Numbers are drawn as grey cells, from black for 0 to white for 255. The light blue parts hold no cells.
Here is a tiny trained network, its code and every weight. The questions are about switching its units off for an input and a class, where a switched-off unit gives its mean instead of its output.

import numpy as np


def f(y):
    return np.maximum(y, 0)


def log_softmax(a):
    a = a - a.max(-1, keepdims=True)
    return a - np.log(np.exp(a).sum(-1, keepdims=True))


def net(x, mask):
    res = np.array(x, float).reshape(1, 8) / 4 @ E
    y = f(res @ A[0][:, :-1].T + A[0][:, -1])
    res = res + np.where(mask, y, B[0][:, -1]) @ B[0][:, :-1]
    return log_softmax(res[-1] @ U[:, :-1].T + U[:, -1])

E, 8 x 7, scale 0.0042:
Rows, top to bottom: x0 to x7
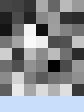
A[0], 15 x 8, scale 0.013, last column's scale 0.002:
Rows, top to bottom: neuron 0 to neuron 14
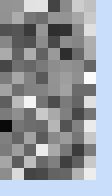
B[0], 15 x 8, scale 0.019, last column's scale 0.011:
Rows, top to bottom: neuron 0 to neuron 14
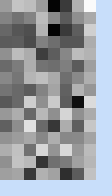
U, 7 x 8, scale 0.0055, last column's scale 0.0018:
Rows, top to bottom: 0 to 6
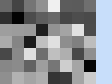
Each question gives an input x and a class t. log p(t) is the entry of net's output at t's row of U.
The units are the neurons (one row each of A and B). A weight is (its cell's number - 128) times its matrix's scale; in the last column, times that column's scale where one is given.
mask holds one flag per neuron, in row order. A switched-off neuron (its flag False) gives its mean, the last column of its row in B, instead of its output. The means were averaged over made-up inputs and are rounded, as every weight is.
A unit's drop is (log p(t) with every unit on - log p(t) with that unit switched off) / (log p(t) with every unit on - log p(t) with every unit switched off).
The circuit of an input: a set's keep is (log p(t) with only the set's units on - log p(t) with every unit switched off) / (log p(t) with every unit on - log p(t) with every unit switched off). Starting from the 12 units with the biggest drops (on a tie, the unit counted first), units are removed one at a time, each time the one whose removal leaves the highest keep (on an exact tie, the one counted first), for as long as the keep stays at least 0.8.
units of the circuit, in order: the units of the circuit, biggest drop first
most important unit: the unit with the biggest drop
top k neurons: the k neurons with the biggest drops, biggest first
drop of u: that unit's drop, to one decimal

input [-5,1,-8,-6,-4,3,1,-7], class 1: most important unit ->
neuron 0
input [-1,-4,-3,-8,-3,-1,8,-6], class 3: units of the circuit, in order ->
[neuron 0; neuron 14]
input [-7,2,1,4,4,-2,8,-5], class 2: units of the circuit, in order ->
[neuron 4; neuron 2; neuron 0]
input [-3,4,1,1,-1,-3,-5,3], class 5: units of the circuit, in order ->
[neuron 8; neuron 12; neuron 0]
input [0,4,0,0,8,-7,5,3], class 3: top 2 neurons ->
[neuron 0; neuron 12]
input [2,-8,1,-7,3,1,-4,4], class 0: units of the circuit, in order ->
[neuron 0; neuron 10]
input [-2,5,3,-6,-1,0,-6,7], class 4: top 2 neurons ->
[neuron 10; neuron 0]
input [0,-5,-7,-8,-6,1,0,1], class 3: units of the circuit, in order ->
[neuron 0; neuron 14]
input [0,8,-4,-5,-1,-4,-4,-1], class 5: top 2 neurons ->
[neuron 0; neuron 12]
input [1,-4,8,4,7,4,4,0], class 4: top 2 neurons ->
[neuron 8; neuron 2]
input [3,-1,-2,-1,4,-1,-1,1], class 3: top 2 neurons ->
[neuron 0; neuron 10]
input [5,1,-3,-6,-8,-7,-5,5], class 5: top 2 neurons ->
[neuron 10; neuron 8]
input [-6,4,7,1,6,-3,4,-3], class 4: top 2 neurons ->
[neuron 8; neuron 0]
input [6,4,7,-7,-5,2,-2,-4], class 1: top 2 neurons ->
[neuron 0; neuron 2]
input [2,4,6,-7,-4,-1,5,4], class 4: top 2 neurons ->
[neuron 0; neuron 10]
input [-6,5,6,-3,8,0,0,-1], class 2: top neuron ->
[neuron 4]
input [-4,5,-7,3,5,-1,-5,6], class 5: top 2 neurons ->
[neuron 14; neuron 8]
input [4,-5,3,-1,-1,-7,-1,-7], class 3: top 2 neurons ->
[neuron 0; neuron 8]
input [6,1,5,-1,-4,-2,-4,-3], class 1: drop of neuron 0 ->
0.5
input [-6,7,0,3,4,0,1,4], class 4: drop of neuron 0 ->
0.3
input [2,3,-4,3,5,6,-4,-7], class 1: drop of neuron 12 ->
0.3
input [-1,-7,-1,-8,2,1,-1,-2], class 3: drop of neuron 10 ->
0.2
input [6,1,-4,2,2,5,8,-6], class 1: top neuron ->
[neuron 3]
